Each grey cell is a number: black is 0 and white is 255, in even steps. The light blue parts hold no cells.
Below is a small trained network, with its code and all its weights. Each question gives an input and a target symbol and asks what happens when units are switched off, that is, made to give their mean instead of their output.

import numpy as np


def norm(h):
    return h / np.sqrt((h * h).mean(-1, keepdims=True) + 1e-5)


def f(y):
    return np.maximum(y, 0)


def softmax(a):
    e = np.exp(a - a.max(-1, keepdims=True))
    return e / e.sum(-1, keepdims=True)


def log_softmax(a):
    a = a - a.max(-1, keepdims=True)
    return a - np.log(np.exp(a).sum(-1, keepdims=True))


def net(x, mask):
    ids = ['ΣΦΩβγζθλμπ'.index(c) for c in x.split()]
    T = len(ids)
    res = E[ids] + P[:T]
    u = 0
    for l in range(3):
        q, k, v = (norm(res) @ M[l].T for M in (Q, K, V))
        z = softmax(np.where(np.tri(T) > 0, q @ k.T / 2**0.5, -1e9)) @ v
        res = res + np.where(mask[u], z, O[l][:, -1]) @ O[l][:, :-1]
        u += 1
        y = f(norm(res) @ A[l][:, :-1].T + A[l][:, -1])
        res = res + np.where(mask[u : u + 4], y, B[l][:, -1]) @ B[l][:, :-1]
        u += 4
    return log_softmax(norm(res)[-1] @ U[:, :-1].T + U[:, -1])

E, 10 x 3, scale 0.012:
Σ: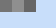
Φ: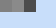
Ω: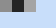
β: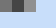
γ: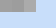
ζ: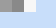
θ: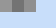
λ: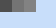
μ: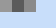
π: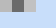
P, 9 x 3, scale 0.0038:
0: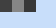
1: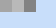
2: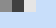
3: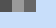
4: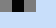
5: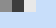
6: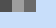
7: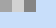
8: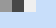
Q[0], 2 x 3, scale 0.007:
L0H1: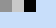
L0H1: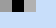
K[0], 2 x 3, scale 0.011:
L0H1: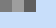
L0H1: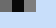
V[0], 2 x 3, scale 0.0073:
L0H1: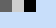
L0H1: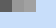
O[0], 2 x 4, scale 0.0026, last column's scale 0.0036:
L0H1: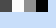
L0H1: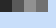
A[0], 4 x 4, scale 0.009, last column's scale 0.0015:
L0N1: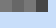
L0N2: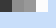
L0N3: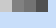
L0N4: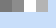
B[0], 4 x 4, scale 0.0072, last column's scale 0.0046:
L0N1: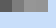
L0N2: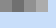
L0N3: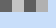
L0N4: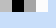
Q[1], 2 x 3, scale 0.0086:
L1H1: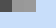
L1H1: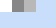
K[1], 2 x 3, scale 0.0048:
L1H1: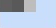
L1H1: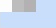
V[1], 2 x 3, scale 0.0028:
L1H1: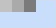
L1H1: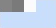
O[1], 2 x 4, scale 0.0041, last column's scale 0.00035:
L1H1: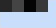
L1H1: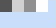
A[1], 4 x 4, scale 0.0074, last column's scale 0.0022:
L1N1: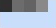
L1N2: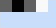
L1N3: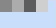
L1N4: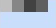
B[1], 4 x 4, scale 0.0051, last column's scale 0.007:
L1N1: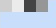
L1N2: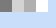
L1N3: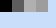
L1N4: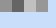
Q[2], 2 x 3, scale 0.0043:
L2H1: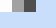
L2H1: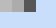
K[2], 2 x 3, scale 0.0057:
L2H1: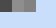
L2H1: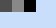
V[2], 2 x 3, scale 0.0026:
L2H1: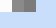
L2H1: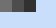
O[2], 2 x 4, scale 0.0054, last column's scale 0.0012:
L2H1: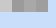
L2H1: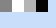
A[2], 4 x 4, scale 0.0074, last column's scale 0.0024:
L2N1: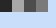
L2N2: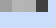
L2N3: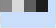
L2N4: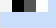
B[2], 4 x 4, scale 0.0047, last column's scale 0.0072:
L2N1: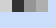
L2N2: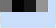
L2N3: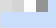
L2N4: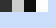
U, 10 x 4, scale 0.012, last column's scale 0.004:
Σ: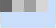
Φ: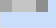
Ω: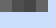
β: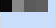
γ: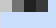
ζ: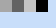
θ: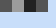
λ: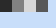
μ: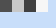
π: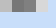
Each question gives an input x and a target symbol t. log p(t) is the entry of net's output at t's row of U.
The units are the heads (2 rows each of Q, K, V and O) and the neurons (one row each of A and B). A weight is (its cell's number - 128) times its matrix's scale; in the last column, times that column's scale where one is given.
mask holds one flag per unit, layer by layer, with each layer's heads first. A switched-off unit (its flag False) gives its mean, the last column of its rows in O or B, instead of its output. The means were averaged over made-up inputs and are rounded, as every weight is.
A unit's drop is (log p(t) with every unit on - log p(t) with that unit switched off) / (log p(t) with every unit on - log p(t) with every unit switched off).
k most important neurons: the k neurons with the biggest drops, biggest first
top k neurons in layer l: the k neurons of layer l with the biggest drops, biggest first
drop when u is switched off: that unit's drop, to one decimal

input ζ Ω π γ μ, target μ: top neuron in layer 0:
L0N4
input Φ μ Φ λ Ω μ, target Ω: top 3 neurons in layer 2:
L2N4; L2N1; L2N3
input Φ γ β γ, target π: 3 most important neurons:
L0N4; L1N3; L2N4
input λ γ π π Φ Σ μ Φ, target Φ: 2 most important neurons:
L0N4; L2N4
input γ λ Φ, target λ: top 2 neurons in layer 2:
L2N4; L2N2
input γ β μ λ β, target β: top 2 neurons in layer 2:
L2N4; L2N1
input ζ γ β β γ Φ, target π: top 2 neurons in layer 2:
L2N4; L2N2
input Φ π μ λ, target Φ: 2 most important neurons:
L0N4; L1N1
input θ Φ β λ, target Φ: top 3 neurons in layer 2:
L2N4; L2N1; L2N3
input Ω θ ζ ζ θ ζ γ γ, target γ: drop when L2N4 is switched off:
0.3
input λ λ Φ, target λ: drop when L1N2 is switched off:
-0.1
